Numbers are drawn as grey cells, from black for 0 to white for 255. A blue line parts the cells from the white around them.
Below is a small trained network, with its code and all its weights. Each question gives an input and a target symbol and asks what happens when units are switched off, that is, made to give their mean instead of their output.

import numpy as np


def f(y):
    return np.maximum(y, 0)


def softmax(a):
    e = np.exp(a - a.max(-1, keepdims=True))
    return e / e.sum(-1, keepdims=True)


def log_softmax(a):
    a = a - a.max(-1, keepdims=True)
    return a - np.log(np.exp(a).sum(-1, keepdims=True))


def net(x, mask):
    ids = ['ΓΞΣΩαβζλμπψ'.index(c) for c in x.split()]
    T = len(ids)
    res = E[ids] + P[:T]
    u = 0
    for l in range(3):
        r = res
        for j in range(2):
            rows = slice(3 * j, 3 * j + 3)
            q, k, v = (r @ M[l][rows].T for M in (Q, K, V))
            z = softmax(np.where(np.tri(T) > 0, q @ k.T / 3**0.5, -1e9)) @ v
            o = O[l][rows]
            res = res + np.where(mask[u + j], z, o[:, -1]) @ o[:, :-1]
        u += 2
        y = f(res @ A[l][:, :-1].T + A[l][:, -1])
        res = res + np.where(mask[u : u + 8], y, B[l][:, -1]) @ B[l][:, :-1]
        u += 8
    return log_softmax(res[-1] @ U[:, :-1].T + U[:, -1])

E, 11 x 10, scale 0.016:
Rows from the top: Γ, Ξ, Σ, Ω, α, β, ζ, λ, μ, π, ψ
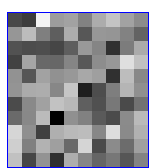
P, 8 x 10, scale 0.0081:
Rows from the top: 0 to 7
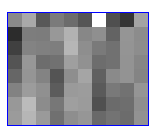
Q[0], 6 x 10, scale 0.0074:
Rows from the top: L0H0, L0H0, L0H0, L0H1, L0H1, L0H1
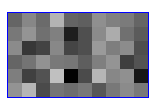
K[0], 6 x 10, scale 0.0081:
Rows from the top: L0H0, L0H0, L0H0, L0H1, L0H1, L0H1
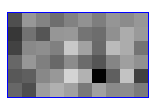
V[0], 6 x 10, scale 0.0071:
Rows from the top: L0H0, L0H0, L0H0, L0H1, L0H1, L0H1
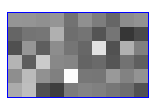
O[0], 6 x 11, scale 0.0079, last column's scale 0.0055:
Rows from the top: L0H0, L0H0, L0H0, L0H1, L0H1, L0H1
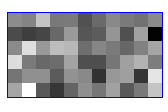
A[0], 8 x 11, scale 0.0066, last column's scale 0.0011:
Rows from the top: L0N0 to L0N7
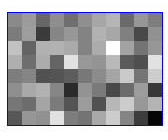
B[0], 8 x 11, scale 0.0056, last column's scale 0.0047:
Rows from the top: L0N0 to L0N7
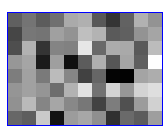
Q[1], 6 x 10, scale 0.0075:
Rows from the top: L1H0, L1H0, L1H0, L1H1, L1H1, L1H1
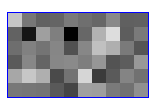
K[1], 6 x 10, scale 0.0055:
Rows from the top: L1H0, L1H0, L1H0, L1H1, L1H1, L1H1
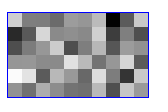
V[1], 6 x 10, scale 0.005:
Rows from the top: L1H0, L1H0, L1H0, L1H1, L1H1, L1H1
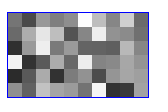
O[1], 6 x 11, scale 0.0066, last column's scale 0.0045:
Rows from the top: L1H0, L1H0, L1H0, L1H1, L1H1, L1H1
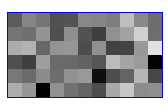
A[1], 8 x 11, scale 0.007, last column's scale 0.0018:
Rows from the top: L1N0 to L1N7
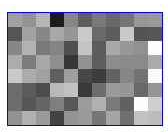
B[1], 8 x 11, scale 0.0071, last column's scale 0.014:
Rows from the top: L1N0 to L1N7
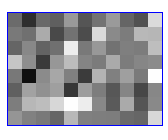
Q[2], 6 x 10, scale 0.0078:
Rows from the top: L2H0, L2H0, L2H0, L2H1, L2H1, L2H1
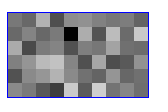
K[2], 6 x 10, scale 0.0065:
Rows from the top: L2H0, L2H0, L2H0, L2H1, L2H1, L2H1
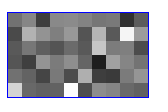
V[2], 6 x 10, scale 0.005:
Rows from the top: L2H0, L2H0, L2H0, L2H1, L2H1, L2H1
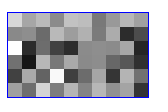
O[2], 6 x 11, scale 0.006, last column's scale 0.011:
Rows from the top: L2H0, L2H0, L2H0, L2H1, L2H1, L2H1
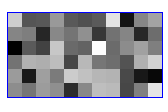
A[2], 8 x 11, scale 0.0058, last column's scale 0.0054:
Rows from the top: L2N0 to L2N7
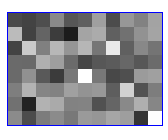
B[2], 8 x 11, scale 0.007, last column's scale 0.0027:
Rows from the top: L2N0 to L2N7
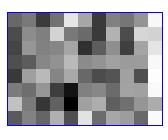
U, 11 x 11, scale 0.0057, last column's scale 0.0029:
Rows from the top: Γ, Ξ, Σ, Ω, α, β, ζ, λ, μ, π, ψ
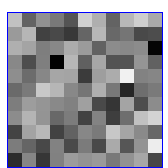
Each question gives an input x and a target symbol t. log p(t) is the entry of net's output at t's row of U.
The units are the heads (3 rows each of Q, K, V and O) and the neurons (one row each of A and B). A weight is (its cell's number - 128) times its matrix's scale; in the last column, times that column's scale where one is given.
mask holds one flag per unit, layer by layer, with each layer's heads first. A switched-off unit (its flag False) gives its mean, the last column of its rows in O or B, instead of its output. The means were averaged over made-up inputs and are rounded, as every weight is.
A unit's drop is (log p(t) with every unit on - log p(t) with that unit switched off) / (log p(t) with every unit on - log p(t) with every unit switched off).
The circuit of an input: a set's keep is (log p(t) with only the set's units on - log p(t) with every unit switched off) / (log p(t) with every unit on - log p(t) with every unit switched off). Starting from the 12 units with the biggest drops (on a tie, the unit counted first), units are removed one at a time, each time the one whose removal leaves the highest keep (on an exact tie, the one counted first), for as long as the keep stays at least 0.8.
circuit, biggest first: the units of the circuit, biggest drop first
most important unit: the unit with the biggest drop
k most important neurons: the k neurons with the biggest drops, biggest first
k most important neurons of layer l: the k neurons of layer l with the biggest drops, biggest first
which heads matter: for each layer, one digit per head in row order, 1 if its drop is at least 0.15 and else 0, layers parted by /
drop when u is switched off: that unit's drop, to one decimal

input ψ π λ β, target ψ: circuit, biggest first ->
[L2H0; L2N0; L0H0; L1H0]
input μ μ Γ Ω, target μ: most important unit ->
L1H0
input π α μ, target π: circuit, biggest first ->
[L2H0; L1N6; L0N5; L1N4]
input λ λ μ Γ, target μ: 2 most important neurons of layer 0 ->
[L0N2; L0N7]
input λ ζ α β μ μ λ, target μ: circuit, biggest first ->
[L1H0; L1H1]
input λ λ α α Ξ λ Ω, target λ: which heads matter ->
00 / 00 / 01
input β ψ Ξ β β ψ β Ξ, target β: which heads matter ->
01 / 11 / 01
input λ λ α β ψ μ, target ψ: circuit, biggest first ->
[L1N2; L0N2; L2H0]
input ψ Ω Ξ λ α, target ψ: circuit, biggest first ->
[L2H0; L2N0]
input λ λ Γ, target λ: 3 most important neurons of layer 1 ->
[L1N0; L1N4; L1N7]
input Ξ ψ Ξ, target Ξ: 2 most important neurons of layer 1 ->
[L1N4; L1N0]
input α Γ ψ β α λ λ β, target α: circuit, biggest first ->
[L1H1; L1N4; L0H1]
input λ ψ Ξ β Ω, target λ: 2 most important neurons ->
[L1N0; L1N7]
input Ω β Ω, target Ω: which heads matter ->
11 / 11 / 01
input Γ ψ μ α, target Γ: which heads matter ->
01 / 00 / 00
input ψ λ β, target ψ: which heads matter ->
10 / 00 / 10
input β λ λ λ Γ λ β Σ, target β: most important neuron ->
[L1N4]
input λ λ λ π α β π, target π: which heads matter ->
10 / 00 / 10
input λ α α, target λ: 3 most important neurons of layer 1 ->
[L1N0; L1N7; L1N1]
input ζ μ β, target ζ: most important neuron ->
[L1N5]
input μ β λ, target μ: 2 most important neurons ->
[L0N2; L0N3]
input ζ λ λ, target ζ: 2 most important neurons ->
[L1N1; L2N4]
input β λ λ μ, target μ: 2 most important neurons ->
[L0N2; L1N4]
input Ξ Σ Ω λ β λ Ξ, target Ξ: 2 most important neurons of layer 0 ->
[L0N3; L0N5]
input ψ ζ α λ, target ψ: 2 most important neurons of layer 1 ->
[L1N1; L1N2]
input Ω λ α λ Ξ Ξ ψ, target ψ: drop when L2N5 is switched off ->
0.0
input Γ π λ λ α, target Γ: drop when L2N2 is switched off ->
0.1
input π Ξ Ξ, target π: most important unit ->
L2H0
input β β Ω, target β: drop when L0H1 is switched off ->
0.2
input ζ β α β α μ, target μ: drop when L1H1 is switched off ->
0.2
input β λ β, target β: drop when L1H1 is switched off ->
0.7
